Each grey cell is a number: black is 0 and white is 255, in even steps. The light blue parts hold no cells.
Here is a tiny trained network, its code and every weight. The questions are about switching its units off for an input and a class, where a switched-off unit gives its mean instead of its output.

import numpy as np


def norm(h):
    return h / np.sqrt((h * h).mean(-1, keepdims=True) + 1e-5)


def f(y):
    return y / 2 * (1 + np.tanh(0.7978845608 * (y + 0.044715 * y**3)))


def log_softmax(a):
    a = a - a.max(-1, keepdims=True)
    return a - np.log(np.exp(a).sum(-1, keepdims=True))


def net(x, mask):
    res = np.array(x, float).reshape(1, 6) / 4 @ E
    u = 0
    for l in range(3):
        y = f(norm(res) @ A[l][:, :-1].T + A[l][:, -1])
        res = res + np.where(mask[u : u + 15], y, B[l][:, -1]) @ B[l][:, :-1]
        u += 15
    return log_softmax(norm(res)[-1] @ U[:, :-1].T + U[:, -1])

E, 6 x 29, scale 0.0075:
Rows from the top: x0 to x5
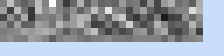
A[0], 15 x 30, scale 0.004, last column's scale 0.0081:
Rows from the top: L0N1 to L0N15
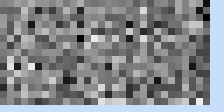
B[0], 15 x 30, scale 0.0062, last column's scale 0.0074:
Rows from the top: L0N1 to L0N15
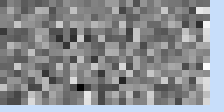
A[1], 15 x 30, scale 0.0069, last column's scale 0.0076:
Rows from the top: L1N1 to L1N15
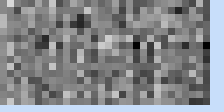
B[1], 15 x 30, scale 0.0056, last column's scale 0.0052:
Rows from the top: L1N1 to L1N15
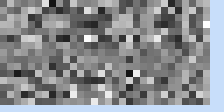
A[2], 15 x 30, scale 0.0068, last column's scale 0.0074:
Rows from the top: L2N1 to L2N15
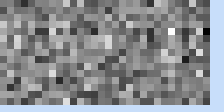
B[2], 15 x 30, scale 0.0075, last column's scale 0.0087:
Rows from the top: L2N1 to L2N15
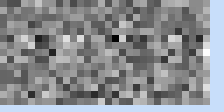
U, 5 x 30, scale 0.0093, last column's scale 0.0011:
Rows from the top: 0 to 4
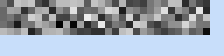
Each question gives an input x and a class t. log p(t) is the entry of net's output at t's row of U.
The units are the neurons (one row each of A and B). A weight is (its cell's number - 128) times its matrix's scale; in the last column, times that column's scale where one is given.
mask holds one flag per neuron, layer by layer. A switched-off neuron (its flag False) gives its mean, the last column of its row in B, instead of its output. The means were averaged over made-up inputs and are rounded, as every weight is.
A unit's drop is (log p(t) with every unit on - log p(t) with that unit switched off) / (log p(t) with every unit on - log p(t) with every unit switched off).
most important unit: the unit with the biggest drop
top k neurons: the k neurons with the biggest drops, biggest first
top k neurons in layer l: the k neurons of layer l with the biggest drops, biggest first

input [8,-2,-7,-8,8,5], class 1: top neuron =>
[L0N12]
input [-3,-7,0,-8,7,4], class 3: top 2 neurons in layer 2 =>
[L2N12 L2N7]
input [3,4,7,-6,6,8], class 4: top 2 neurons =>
[L0N13 L0N15]
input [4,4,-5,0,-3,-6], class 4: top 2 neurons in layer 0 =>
[L0N10 L0N2]
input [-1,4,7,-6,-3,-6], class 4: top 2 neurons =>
[L0N13 L0N5]
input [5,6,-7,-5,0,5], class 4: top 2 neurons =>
[L1N4 L0N10]
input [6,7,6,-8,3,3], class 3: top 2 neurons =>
[L0N6 L0N10]
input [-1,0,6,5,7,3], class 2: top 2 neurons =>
[L1N2 L0N14]
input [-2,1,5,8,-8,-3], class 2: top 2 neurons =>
[L1N6 L0N6]
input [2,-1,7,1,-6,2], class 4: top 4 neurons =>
[L0N13 L1N12 L2N14 L0N14]
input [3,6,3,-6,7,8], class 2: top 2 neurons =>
[L0N14 L0N10]
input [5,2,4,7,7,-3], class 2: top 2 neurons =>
[L0N14 L0N6]
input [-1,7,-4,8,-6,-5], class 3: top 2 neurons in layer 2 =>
[L2N15 L2N1]
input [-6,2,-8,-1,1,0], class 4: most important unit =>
L1N4
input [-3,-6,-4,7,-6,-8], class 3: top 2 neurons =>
[L1N11 L0N4]
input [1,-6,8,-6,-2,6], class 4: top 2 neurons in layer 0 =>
[L0N13 L0N4]
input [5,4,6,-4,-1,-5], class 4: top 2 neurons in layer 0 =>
[L0N13 L0N2]
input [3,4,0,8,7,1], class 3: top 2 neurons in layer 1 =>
[L1N11 L1N6]
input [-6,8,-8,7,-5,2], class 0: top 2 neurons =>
[L0N13 L2N6]
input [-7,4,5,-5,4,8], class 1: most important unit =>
L0N2
